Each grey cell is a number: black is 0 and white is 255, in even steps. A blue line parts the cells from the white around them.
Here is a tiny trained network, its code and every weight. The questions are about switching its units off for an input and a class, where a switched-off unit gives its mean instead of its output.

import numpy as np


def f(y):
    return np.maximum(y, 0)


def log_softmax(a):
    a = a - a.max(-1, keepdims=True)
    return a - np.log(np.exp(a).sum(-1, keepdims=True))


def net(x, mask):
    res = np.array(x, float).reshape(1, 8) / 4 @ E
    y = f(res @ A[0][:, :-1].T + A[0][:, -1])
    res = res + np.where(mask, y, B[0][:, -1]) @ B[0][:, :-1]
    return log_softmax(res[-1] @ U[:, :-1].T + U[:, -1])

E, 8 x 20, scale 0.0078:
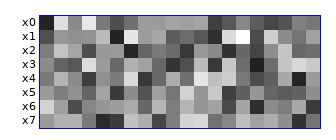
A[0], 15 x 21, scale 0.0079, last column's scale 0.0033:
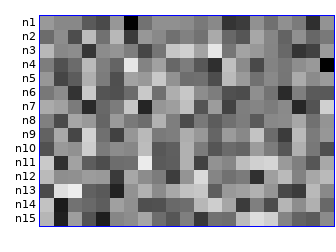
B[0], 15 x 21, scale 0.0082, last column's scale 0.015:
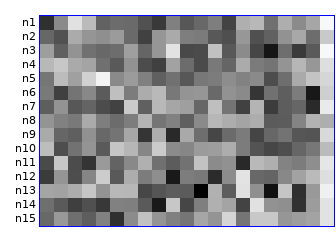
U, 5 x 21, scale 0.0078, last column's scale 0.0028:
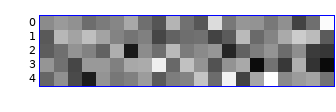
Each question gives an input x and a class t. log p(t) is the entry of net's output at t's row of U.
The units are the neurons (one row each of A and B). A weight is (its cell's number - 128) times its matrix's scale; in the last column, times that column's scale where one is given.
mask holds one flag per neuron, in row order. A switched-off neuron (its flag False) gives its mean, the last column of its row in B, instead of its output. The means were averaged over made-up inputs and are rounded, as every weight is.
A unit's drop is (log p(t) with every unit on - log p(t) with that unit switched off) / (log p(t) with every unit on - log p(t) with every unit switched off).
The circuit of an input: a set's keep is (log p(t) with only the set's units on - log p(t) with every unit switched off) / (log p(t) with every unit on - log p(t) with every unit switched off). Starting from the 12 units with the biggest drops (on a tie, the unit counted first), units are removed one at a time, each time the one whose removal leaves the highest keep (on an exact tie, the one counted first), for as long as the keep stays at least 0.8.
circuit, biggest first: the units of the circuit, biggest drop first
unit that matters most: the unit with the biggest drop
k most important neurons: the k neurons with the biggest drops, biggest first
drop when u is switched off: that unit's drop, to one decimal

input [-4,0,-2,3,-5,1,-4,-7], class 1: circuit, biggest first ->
n3
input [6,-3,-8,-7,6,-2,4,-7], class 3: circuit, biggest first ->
n14, n13
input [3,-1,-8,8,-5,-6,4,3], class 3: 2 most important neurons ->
n10, n9
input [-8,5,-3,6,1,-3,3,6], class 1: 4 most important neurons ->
n4, n12, n5, n7
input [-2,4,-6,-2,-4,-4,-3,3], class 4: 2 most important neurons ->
n11, n15
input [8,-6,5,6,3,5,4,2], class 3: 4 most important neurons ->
n6, n4, n5, n13
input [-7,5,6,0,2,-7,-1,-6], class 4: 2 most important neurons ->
n13, n3
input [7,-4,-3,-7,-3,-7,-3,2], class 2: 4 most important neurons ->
n1, n12, n6, n2
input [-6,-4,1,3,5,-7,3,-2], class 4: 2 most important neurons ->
n13, n3
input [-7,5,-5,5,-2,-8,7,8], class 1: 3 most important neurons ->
n4, n5, n12
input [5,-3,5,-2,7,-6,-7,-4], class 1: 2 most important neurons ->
n3, n7
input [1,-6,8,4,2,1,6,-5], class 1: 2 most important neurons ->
n1, n3
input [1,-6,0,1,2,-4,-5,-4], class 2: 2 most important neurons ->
n13, n12
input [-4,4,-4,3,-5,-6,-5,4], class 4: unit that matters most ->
n11
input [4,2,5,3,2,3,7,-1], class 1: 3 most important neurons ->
n6, n9, n10
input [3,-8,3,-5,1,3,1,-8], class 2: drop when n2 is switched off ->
0.1
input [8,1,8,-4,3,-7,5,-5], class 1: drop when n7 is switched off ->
0.2
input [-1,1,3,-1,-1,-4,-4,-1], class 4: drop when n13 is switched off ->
0.3
